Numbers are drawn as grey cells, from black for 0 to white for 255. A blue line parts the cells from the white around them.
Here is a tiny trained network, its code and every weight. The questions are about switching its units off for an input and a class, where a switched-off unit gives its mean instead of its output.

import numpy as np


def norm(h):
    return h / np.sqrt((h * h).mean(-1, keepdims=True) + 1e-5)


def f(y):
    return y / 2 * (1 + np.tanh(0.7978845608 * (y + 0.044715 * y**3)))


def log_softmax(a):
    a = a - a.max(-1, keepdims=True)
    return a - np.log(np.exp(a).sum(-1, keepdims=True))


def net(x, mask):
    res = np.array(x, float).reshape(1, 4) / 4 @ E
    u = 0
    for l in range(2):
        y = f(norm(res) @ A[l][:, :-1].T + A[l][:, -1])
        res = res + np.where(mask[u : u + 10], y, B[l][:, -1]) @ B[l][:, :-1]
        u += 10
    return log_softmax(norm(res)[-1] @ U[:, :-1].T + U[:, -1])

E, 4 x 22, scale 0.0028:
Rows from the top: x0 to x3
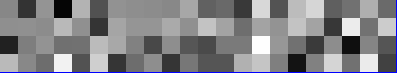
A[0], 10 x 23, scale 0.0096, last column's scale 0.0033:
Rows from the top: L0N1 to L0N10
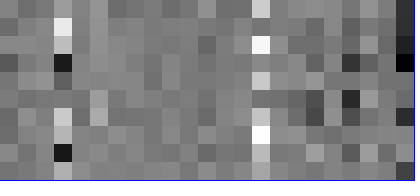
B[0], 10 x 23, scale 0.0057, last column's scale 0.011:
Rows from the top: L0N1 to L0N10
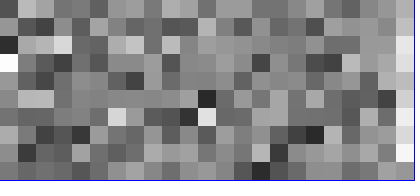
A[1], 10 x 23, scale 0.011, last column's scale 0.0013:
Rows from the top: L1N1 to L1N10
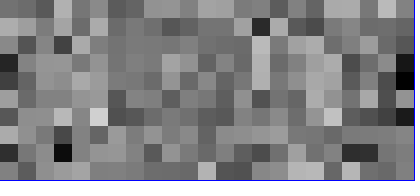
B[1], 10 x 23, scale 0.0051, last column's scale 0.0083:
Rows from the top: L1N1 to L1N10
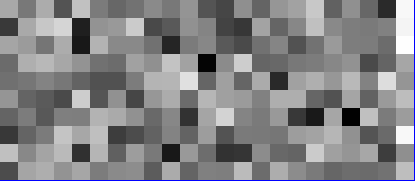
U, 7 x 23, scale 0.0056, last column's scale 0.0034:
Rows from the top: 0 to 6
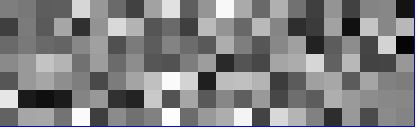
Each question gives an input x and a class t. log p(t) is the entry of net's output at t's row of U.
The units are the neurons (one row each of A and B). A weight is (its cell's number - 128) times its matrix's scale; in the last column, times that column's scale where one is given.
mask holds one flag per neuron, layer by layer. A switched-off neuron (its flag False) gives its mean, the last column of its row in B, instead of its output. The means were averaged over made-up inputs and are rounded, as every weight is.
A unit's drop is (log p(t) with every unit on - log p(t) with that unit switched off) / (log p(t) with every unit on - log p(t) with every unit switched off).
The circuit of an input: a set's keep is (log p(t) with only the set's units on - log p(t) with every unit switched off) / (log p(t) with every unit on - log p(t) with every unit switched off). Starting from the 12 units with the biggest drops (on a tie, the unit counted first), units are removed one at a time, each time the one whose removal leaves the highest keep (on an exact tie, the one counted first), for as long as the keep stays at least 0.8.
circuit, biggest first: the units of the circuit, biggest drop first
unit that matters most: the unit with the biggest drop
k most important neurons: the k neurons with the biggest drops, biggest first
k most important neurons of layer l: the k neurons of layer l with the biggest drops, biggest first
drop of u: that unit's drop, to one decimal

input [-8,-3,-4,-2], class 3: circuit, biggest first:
(L1N1)
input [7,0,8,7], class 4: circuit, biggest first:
(L0N3; L1N4)
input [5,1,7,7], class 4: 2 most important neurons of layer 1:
(L1N4; L1N3)
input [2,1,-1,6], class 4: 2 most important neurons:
(L0N4; L1N4)
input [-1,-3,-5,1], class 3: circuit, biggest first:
(L0N9; L0N7)
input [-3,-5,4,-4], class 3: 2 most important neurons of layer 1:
(L1N8; L1N2)
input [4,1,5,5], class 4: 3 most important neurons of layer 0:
(L0N3; L0N9; L0N1)
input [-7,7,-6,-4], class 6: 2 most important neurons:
(L0N8; L0N4)
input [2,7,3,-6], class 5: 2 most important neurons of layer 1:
(L1N2; L1N10)
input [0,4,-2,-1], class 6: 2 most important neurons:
(L0N9; L0N8)
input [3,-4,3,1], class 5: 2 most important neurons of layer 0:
(L0N4; L0N9)
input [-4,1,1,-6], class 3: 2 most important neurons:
(L0N3; L1N9)
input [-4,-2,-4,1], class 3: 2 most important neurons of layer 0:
(L0N6; L0N9)
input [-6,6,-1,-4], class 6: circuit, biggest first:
(L1N3)
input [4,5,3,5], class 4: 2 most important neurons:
(L0N3; L1N4)
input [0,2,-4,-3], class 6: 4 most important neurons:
(L0N9; L0N8; L0N6; L0N4)
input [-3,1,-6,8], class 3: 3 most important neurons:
(L0N6; L0N9; L1N1)
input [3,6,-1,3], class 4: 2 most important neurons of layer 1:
(L1N3; L1N6)
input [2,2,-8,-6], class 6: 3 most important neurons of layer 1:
(L1N10; L1N2; L1N3)
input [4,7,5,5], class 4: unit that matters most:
L0N3
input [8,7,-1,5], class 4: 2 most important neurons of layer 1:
(L1N4; L1N6)
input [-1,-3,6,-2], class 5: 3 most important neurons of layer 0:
(L0N9; L0N4; L0N5)
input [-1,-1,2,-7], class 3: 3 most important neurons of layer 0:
(L0N9; L0N3; L0N8)
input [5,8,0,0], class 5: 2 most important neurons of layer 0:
(L0N8; L0N3)
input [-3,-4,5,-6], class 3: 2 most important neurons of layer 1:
(L1N2; L1N8)
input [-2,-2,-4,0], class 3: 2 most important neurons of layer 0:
(L0N6; L0N9)
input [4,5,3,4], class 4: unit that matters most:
L0N3
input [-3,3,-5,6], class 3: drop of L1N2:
0.1
